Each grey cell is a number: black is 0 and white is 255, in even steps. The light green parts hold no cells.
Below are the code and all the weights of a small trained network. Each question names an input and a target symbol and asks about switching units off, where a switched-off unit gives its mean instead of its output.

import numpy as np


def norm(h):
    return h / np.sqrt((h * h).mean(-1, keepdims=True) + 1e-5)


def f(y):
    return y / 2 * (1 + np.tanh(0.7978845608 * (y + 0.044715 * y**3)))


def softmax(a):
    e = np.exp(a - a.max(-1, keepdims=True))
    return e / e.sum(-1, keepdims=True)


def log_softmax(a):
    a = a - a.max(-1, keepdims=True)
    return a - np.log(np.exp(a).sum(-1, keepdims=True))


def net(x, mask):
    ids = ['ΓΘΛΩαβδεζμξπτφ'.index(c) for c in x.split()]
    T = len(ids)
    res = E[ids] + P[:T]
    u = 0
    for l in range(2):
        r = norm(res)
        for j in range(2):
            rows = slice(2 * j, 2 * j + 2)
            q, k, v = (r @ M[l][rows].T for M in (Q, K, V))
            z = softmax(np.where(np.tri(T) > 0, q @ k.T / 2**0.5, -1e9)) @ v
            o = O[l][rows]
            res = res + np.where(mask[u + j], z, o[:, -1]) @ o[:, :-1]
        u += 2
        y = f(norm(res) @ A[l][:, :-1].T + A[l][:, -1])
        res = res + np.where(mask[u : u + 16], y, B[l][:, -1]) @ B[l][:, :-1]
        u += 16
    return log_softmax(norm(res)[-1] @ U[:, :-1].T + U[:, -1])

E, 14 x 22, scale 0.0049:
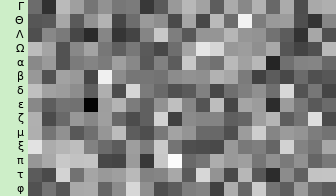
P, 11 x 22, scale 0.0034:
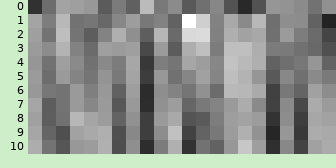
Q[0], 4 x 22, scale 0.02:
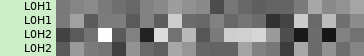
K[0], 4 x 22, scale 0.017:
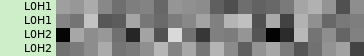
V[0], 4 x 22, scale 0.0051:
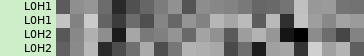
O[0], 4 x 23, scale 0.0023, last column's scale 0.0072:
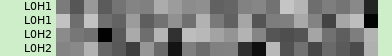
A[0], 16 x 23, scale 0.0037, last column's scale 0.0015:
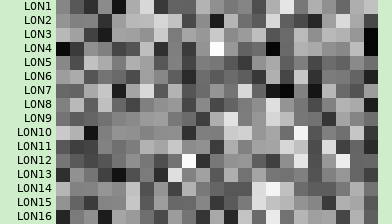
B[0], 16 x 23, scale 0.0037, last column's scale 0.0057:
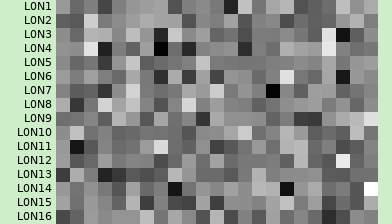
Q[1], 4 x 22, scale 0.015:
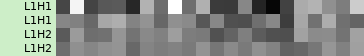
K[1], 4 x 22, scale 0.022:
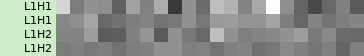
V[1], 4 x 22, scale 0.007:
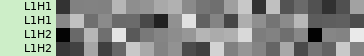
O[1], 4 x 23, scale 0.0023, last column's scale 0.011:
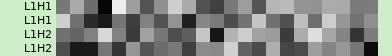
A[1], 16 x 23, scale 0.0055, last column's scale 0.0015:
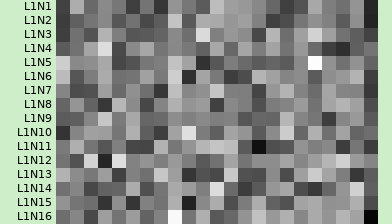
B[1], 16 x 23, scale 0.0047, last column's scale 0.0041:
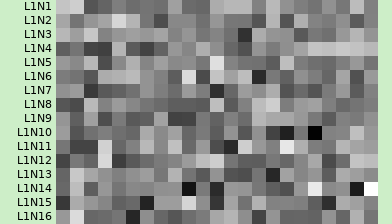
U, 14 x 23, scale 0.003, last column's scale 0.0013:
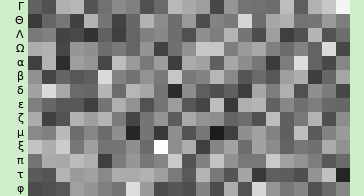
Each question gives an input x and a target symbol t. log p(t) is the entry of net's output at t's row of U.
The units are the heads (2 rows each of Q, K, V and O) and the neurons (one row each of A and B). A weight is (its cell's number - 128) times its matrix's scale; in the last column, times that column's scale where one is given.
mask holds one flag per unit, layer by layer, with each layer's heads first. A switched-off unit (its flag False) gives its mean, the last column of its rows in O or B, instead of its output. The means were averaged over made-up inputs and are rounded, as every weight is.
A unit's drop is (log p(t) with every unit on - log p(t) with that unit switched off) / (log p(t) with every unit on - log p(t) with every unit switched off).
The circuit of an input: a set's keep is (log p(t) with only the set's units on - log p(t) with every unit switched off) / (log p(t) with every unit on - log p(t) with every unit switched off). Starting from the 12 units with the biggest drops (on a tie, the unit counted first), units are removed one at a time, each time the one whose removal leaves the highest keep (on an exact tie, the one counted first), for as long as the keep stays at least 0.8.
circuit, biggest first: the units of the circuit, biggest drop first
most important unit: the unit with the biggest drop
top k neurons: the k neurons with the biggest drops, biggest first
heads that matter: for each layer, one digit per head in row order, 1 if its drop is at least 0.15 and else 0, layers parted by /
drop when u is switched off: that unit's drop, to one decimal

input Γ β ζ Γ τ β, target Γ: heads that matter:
00 / 11
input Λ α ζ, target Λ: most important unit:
L1H1
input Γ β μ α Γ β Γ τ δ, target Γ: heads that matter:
00 / 10
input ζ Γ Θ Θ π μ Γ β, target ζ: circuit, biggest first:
L0H2; L1N6
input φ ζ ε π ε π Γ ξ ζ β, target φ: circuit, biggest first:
L0H1; L0H2; L0N11
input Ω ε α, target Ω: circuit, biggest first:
L0H2; L1N16
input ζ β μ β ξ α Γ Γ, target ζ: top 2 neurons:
L1N6; L0N8
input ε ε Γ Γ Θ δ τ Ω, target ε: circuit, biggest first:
L0H2; L1N11
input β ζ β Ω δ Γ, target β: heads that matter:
01 / 00
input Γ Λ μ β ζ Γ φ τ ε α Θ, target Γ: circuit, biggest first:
L1H1; L0N4
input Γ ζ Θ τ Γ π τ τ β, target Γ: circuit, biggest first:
L1H1; L0N4; L1N4
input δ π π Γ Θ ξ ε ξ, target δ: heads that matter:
00 / 01
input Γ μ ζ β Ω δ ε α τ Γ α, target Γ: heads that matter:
00 / 11
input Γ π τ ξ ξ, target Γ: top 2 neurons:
L0N14; L1N4
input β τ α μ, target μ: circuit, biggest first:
L0H2; L0N6
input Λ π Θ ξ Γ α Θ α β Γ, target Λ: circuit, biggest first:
L1H1; L1N15; L0N13
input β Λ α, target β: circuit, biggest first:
L0H2; L0N3
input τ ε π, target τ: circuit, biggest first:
L1H1; L1N10
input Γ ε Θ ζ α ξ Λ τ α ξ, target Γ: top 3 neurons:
L0N4; L0N14; L1N4
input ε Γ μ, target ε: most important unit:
L1H2
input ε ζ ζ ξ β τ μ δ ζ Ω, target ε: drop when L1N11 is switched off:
0.4
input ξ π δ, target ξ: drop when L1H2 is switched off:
0.5
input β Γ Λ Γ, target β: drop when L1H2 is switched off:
0.2
